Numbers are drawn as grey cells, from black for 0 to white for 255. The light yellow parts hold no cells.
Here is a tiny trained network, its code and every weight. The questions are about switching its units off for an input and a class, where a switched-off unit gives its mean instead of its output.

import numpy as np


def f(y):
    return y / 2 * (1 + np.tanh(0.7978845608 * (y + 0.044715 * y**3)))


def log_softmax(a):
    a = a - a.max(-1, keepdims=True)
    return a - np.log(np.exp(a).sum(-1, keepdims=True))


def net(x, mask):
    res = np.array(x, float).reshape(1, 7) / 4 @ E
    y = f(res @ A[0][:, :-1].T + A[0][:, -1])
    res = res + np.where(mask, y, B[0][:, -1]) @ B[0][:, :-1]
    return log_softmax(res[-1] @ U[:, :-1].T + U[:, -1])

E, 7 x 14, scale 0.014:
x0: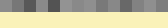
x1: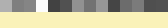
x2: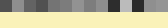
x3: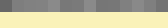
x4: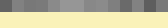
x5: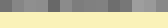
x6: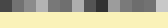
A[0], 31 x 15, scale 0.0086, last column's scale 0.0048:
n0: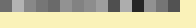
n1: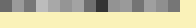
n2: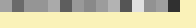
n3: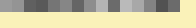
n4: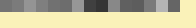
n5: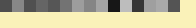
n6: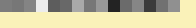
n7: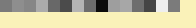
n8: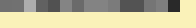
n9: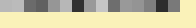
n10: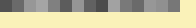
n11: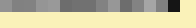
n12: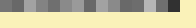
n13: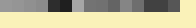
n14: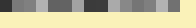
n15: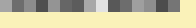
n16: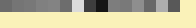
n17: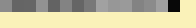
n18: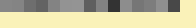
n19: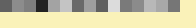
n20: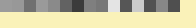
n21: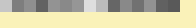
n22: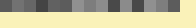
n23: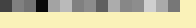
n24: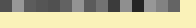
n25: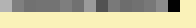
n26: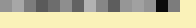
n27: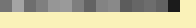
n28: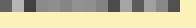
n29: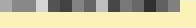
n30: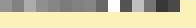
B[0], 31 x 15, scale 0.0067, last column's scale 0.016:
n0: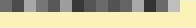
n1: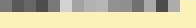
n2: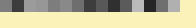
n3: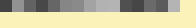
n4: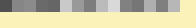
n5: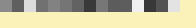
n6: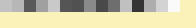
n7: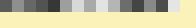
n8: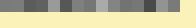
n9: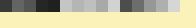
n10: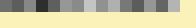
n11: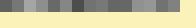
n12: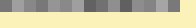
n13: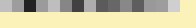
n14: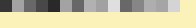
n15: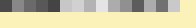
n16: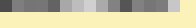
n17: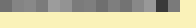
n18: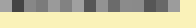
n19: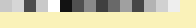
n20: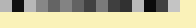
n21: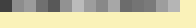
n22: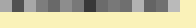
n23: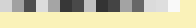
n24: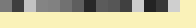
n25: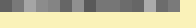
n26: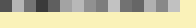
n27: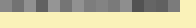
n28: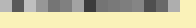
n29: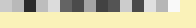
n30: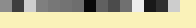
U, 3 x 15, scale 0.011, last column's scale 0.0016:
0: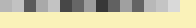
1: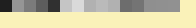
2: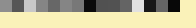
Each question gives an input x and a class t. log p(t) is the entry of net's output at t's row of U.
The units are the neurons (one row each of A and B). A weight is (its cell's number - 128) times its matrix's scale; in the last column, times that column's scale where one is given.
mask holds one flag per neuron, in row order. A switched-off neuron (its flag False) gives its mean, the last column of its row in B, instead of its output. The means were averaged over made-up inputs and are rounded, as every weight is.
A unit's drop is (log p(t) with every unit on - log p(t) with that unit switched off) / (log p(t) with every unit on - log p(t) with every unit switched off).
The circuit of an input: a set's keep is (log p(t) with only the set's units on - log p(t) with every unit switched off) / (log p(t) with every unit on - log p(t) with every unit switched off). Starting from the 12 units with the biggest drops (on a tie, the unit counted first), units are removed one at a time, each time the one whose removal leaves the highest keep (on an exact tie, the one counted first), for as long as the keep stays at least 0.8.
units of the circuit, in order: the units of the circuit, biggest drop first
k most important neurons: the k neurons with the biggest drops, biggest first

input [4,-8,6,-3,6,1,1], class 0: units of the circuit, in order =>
[n23]
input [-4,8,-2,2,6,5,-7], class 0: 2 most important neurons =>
[n29, n6]
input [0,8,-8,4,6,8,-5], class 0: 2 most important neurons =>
[n29, n6]
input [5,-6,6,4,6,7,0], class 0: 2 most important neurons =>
[n23, n19]
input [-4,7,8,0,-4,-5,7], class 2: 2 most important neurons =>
[n24, n5]
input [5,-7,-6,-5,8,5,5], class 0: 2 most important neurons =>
[n19, n23]
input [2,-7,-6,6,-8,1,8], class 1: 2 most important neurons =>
[n7, n14]
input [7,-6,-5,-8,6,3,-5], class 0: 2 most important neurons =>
[n19, n23]
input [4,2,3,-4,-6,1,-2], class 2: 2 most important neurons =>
[n23, n19]
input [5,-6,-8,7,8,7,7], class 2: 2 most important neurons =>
[n30, n20]
